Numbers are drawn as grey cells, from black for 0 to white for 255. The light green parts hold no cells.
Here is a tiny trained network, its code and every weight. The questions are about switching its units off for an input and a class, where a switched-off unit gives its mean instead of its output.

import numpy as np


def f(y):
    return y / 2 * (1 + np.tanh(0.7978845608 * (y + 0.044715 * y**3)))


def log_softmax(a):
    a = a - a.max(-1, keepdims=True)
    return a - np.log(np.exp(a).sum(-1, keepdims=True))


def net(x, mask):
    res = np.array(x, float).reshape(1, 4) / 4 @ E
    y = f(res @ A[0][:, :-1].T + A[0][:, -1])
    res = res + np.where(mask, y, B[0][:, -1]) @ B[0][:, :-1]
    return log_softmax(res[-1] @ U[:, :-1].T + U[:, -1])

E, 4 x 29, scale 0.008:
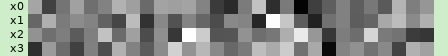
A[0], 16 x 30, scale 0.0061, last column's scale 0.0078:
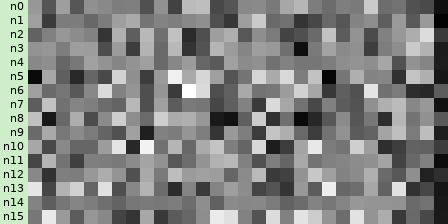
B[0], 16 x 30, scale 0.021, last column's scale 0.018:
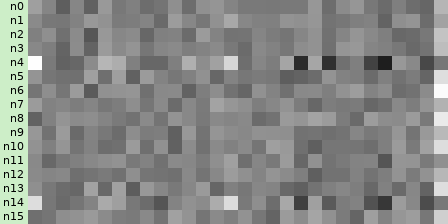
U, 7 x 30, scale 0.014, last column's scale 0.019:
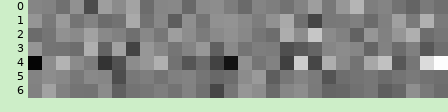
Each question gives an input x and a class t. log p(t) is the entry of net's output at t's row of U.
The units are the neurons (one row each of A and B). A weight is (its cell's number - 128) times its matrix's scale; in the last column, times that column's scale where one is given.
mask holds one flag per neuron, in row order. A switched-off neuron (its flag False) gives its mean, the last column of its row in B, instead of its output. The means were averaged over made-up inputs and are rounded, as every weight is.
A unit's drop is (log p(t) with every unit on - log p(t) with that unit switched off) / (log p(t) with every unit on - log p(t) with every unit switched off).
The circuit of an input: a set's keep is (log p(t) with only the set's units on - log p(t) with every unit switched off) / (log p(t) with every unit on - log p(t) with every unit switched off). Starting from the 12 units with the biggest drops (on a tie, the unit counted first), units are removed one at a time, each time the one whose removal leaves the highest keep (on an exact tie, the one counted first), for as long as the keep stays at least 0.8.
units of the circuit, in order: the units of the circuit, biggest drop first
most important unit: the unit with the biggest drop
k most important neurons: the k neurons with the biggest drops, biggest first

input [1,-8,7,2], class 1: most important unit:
n10
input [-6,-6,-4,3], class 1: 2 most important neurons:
n10, n8
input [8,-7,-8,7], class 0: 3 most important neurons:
n2, n3, n15
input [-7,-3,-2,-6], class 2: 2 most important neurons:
n15, n5
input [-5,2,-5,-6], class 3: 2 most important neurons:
n13, n6
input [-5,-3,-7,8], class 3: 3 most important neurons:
n5, n6, n0
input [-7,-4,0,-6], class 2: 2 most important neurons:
n15, n5
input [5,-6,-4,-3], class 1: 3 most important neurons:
n10, n12, n15
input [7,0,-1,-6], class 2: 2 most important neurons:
n8, n5
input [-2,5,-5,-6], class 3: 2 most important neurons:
n13, n6
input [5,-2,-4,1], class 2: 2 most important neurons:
n8, n6
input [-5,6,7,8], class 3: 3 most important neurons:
n5, n2, n3
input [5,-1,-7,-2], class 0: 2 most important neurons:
n2, n3
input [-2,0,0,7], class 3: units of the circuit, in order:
n5
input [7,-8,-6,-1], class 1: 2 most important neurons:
n10, n12
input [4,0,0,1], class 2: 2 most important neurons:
n6, n8
